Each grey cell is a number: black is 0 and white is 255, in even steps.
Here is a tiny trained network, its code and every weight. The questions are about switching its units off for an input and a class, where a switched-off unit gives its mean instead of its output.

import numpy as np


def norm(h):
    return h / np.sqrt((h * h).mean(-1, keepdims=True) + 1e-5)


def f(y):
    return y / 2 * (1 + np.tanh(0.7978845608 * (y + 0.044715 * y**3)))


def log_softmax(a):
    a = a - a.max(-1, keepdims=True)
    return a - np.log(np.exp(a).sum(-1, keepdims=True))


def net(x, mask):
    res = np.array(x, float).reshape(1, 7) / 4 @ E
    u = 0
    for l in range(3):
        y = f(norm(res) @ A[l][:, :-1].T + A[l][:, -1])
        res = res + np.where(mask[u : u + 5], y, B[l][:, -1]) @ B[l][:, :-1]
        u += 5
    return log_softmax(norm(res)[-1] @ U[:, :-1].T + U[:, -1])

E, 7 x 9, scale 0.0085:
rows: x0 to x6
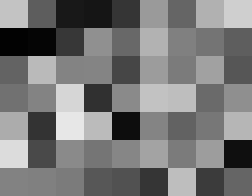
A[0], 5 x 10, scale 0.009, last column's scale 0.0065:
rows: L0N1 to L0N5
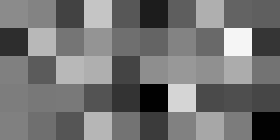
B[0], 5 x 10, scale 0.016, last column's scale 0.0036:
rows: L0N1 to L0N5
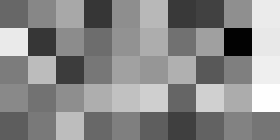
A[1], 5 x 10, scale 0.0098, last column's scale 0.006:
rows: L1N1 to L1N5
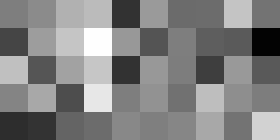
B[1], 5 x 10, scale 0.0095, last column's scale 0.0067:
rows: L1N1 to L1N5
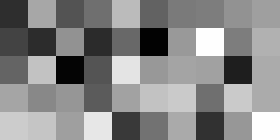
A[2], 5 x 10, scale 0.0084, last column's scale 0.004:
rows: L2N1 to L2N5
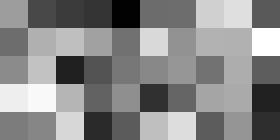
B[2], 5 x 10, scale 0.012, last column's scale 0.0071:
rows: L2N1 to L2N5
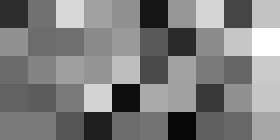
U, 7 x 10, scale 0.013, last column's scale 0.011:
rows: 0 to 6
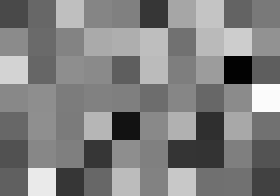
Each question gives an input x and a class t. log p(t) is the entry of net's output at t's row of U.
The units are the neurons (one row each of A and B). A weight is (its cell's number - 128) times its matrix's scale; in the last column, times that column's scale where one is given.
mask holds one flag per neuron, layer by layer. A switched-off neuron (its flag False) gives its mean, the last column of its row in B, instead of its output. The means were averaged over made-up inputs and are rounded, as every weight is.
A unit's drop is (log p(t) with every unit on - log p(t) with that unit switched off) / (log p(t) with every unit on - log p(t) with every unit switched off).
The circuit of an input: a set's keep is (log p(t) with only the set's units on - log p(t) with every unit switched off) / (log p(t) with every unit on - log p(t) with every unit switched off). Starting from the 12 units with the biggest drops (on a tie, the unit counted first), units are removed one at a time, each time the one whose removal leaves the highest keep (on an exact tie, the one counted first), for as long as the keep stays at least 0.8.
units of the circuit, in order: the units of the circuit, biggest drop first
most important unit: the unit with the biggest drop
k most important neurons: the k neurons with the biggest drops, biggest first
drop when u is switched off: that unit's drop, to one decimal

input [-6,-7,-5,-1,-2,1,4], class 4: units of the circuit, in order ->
L2N4
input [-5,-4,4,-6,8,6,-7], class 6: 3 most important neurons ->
L1N3, L0N4, L1N1
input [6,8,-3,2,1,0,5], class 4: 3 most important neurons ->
L1N5, L1N2, L0N2
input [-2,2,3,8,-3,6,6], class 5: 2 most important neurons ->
L2N5, L0N2
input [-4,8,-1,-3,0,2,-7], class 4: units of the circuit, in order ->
L1N5, L0N4
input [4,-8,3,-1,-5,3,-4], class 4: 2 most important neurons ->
L2N4, L0N4
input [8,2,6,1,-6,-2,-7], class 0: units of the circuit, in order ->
L2N1, L0N3
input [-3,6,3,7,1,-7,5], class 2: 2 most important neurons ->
L0N2, L0N1
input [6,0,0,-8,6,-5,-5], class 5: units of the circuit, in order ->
L0N1, L0N4
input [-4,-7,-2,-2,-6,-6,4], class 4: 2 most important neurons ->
L2N4, L1N3
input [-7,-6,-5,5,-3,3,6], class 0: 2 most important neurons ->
L1N2, L1N5
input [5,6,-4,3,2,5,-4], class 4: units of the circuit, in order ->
L1N5, L0N2
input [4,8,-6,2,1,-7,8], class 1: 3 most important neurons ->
L0N4, L2N4, L0N2
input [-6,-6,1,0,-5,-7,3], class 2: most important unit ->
L0N2
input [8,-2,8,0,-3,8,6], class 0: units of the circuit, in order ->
L2N1, L0N2
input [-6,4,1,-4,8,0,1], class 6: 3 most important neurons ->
L1N3, L0N3, L2N1
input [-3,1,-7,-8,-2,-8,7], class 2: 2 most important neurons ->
L0N2, L2N2
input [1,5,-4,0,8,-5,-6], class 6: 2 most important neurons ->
L1N3, L0N4
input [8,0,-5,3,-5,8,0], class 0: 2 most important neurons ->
L2N1, L0N2
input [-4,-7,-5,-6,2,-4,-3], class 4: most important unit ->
L2N4
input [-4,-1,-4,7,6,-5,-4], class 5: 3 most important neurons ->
L2N5, L0N3, L0N4
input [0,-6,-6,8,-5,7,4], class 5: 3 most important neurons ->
L2N5, L0N2, L1N5
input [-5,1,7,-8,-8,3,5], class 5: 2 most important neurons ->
L0N1, L0N3
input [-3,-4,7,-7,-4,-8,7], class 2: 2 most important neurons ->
L0N2, L0N1
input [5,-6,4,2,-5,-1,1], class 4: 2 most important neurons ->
L2N4, L1N2
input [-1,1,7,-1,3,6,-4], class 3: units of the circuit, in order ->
L0N2, L2N2
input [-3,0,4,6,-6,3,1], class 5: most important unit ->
L2N5
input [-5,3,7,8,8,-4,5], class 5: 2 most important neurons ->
L2N5, L0N3
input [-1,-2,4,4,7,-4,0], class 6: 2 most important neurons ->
L1N3, L0N1
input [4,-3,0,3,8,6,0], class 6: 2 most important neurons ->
L1N3, L0N2
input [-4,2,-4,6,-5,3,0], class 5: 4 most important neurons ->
L2N5, L0N2, L0N3, L1N3
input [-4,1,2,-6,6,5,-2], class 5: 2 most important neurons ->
L0N1, L0N2
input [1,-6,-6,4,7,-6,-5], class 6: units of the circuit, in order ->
L1N3, L0N4, L1N1
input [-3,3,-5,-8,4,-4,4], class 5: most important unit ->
L0N1
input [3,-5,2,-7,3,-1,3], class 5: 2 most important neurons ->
L0N1, L1N5
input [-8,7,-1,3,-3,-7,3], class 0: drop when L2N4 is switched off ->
0.3
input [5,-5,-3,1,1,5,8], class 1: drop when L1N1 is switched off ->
0.0
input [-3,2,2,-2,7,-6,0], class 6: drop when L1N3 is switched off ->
0.5
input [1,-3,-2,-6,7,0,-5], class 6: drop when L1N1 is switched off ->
0.1
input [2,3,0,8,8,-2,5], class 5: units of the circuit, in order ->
L2N5
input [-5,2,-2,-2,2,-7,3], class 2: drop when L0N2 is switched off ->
1.2
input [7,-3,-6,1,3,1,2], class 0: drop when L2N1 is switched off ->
0.3
